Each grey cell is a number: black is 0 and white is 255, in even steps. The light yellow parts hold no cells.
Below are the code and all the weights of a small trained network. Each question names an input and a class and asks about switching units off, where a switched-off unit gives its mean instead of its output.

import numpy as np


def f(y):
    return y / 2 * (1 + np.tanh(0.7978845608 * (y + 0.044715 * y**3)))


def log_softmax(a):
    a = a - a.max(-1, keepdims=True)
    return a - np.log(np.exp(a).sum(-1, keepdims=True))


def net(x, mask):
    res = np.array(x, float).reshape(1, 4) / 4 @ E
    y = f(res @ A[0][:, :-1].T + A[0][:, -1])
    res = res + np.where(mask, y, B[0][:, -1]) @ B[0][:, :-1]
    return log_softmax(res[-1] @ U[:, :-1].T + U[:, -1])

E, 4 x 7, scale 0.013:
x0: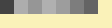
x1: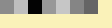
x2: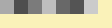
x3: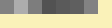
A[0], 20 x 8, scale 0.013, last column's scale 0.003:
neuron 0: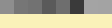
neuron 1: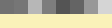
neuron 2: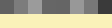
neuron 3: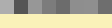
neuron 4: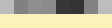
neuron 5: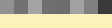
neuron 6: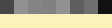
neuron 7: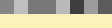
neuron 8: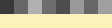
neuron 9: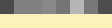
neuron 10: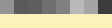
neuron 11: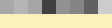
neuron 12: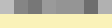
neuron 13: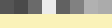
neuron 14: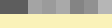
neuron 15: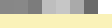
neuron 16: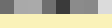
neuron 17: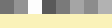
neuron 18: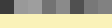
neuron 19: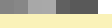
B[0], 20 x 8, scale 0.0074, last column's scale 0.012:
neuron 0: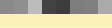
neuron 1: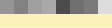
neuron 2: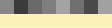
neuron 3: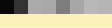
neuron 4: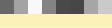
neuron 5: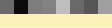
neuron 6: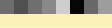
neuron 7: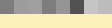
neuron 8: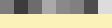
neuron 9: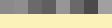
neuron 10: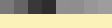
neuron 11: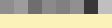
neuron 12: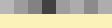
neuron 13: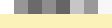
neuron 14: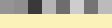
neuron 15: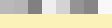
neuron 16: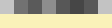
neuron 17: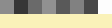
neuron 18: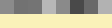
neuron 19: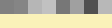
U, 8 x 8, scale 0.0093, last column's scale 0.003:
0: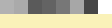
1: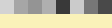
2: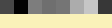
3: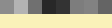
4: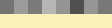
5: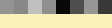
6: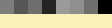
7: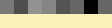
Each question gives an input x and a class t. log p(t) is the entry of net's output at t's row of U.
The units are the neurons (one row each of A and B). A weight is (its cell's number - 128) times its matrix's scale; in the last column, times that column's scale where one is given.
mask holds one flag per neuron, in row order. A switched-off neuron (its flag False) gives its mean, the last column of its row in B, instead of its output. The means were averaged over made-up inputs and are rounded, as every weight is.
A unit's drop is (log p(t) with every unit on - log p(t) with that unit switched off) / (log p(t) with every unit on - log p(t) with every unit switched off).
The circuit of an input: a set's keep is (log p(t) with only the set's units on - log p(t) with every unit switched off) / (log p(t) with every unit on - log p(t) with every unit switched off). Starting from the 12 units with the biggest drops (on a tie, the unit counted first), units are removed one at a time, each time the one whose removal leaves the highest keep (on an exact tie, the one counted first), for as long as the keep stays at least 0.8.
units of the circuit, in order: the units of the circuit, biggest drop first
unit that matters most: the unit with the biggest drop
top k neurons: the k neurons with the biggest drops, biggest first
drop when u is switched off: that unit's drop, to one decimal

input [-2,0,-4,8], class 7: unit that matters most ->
neuron 13
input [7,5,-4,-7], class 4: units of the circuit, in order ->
[neuron 15; neuron 6]
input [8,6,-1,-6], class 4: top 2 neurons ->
[neuron 6; neuron 15]
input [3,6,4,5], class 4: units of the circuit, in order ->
[neuron 7; neuron 13]
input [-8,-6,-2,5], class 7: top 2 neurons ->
[neuron 5; neuron 17]
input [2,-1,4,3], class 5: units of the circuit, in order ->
[neuron 15; neuron 4]
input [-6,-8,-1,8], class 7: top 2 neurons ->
[neuron 17; neuron 5]
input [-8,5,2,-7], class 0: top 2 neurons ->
[neuron 10; neuron 12]
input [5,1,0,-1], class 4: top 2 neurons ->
[neuron 13; neuron 17]
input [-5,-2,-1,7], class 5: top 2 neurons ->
[neuron 4; neuron 0]
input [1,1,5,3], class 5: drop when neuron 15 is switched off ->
0.2
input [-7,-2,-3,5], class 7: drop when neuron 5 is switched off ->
0.3
